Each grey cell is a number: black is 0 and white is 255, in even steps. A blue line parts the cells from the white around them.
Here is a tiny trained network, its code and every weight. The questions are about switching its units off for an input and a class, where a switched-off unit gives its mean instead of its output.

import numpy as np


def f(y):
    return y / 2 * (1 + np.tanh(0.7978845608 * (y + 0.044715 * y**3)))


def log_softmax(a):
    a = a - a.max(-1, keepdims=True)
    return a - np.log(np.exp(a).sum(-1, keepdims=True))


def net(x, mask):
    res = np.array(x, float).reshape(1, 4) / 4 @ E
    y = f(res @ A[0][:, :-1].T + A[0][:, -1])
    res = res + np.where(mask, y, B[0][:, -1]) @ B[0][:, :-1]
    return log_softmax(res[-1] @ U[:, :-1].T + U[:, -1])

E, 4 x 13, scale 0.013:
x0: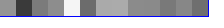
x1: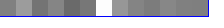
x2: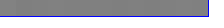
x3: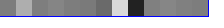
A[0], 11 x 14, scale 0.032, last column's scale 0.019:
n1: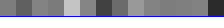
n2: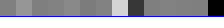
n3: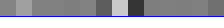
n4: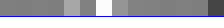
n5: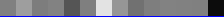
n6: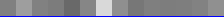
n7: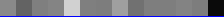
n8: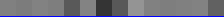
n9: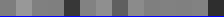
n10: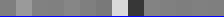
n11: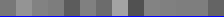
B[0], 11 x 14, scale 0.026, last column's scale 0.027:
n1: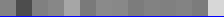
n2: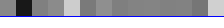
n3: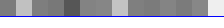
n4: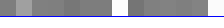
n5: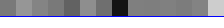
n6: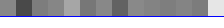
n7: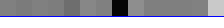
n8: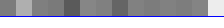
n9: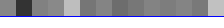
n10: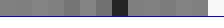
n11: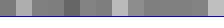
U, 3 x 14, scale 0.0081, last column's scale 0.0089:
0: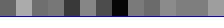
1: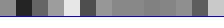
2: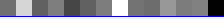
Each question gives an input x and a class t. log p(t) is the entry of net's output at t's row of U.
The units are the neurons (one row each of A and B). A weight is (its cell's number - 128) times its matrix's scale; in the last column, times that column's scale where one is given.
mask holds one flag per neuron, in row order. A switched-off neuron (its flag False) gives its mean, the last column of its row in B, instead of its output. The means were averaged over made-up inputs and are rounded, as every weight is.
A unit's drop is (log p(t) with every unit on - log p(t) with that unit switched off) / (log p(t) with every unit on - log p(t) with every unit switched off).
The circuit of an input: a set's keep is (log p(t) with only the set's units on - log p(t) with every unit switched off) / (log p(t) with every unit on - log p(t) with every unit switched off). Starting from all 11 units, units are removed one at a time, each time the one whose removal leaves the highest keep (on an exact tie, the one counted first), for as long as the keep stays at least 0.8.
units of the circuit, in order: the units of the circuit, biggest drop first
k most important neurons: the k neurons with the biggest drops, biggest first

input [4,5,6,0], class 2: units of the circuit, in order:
(n4)
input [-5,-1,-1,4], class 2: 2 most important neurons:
(n3 n11)
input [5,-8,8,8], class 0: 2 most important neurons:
(n10 n7)
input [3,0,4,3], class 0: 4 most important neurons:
(n1 n9 n10 n6)
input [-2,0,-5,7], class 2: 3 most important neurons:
(n3 n11 n7)
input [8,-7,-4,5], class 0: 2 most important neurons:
(n7 n10)
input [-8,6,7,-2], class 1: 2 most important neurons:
(n9 n6)
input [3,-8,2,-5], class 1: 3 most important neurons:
(n1 n5 n10)
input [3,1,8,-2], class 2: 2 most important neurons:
(n2 n9)
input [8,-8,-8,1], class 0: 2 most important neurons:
(n7 n2)
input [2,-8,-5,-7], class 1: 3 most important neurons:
(n1 n5 n10)
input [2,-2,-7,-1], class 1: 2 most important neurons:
(n3 n4)
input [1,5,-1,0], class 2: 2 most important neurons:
(n4 n2)
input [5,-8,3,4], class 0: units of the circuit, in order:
(n7)
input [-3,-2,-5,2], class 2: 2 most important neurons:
(n7 n5)
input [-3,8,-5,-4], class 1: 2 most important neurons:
(n6 n9)
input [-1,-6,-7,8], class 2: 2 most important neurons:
(n3 n11)
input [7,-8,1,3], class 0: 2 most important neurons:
(n7 n9)
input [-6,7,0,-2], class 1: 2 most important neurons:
(n9 n6)
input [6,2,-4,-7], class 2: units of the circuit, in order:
(n4)
